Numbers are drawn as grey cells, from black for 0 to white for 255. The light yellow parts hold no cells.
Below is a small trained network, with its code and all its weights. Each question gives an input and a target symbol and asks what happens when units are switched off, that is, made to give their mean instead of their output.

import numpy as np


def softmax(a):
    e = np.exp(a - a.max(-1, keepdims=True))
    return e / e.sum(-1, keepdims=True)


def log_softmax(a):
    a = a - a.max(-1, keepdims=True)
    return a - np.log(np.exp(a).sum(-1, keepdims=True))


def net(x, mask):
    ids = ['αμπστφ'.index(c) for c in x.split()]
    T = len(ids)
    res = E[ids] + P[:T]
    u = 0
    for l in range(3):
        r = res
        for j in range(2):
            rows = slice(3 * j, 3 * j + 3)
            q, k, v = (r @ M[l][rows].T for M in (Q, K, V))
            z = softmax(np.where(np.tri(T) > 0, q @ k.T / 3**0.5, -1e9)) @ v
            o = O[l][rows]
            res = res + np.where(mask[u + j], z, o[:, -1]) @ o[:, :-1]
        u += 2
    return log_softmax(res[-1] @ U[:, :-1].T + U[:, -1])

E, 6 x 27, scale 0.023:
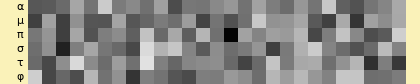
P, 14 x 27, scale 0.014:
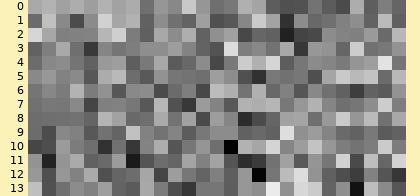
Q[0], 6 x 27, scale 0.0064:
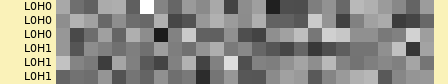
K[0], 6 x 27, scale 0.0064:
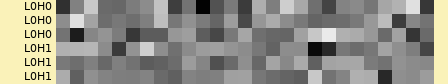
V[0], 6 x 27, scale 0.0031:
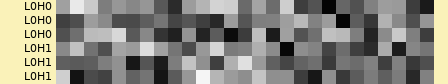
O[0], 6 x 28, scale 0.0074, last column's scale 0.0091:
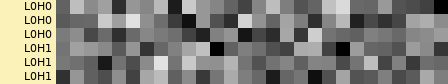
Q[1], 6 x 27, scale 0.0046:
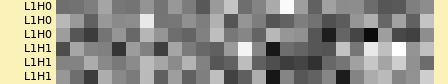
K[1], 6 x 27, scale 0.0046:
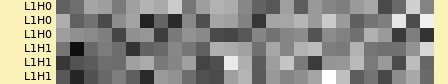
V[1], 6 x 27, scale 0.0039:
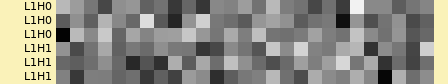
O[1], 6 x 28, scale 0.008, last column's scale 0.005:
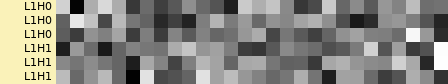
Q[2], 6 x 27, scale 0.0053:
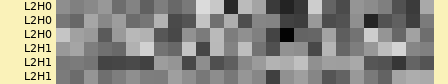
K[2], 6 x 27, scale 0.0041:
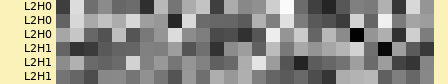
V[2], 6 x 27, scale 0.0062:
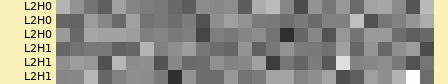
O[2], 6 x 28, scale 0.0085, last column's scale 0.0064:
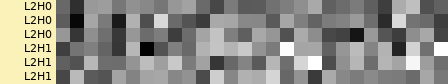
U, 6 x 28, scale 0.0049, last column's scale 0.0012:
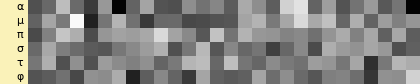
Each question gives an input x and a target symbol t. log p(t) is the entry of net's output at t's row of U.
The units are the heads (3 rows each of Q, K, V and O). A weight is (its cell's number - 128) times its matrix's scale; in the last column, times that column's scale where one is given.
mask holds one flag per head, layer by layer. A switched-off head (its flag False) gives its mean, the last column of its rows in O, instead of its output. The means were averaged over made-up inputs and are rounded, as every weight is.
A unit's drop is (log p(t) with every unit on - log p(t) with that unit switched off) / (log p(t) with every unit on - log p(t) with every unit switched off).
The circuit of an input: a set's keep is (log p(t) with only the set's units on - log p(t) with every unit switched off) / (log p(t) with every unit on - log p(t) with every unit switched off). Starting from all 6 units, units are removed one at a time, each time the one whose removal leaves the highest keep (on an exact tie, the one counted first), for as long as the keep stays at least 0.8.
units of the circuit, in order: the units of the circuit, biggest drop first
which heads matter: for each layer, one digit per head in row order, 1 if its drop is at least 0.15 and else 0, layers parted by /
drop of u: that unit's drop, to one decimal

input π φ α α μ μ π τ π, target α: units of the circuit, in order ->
(L2H1 L1H1)
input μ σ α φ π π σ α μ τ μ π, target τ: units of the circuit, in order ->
(L2H1)
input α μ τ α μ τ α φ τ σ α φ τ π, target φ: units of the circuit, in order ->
(L2H0 L0H1)
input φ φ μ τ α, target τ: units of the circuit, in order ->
(L2H0 L2H1)
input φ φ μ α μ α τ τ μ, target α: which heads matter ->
00 / 11 / 01
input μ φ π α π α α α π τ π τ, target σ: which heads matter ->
00 / 01 / 10
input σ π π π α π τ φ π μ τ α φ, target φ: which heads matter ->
00 / 00 / 10
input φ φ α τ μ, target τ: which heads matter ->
00 / 00 / 11
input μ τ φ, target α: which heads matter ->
00 / 11 / 00
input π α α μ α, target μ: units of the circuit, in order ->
(L0H0 L0H1)
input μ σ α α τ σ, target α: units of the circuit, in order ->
(L1H1 L1H0)
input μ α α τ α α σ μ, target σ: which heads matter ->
10 / 00 / 00
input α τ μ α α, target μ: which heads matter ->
11 / 00 / 10
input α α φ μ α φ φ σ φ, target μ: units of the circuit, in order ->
(L1H1 L2H0 L1H0)
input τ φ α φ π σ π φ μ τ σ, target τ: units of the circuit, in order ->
(L2H0)
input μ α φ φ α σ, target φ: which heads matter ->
10 / 01 / 00
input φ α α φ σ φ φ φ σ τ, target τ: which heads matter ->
00 / 10 / 10
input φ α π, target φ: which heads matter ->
00 / 01 / 00
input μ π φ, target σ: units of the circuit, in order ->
(L2H1 L1H1)
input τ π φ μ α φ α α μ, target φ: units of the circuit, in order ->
(L1H1)
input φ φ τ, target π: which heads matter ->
00 / 10 / 01
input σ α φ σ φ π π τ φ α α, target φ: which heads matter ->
00 / 00 / 10
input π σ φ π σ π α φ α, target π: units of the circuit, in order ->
(L2H1 L1H0 L0H0 L0H1)
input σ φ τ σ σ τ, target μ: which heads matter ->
00 / 01 / 10
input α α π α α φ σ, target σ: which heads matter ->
10 / 00 / 00
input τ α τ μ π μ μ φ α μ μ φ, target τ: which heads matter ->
00 / 01 / 01
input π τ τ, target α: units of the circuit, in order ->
(L1H1)
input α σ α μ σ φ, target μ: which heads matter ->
00 / 00 / 00
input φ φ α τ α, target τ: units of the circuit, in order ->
(L2H0 L0H1)
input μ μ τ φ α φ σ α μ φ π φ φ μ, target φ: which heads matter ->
01 / 00 / 10
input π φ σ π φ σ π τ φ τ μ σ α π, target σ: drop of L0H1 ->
0.1
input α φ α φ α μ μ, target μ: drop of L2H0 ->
0.2
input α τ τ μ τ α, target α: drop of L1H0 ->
0.2
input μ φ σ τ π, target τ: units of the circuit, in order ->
(L2H0)
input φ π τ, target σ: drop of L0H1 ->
0.1
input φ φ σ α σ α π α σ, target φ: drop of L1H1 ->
0.5
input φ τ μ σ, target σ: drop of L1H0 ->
0.1
